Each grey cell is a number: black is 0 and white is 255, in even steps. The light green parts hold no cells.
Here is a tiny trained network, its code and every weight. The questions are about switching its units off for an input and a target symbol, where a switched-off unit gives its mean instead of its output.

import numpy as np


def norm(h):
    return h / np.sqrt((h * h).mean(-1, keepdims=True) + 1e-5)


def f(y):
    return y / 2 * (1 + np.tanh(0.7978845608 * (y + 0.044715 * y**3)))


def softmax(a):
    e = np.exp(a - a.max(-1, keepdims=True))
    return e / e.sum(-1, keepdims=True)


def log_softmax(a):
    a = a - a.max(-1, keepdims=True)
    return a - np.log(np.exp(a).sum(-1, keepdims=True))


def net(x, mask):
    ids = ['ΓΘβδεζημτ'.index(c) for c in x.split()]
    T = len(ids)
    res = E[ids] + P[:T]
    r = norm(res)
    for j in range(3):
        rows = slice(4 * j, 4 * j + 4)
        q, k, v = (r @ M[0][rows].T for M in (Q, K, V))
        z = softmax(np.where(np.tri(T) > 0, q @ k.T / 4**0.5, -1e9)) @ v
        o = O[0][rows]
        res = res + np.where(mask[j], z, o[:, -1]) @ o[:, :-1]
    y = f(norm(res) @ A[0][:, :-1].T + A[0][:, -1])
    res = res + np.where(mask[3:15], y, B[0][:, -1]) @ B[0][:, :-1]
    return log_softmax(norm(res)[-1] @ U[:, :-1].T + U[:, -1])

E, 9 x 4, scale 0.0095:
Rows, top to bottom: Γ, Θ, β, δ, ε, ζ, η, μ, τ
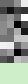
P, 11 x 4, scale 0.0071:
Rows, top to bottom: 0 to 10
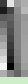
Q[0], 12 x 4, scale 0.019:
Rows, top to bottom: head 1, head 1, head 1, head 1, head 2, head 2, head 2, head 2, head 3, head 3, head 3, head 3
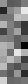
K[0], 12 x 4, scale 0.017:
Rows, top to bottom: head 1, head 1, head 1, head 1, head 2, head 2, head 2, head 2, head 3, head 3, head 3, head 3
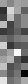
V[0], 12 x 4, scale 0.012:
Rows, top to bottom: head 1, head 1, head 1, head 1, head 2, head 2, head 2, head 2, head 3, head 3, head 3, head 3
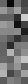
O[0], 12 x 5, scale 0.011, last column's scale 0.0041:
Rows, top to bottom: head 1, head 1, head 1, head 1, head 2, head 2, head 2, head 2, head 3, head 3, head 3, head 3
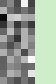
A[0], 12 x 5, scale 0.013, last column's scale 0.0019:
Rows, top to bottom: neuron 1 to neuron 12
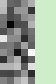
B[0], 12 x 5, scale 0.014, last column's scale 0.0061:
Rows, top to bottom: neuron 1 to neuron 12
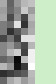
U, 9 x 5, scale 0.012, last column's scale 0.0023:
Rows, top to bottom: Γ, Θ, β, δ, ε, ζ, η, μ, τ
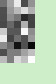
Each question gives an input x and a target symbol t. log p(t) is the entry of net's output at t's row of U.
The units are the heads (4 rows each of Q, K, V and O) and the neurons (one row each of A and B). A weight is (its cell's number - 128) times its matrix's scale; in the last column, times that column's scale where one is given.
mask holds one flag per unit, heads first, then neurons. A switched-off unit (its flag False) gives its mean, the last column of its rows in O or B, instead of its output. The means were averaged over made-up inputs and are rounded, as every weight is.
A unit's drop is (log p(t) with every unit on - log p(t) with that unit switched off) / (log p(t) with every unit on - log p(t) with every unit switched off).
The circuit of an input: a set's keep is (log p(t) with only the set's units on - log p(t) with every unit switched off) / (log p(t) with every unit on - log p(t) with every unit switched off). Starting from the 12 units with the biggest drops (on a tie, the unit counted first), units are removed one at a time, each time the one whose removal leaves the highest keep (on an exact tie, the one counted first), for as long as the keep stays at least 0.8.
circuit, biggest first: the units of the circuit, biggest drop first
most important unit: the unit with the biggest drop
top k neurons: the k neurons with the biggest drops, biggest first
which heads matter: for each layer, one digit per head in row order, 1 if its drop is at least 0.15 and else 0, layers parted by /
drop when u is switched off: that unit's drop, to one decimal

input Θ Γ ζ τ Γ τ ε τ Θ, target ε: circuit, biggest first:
head 1
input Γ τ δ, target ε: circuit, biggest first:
head 1; head 2
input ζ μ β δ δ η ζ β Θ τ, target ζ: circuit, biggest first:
neuron 10; head 1
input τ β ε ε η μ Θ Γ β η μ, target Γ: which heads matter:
010
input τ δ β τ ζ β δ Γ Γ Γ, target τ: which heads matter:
100
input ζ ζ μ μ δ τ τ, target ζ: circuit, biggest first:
head 1; neuron 10
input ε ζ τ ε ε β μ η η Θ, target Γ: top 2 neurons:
neuron 4; neuron 8
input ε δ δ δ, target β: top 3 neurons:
neuron 8; neuron 9; neuron 6
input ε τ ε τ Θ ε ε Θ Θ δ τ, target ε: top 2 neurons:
neuron 6; neuron 1
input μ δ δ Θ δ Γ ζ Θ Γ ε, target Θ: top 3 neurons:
neuron 10; neuron 12; neuron 9
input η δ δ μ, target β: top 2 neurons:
neuron 8; neuron 9
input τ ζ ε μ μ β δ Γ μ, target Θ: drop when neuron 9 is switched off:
0.1
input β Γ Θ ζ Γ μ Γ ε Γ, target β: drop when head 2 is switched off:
0.4
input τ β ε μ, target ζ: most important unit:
head 2
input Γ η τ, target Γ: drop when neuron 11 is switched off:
0.2
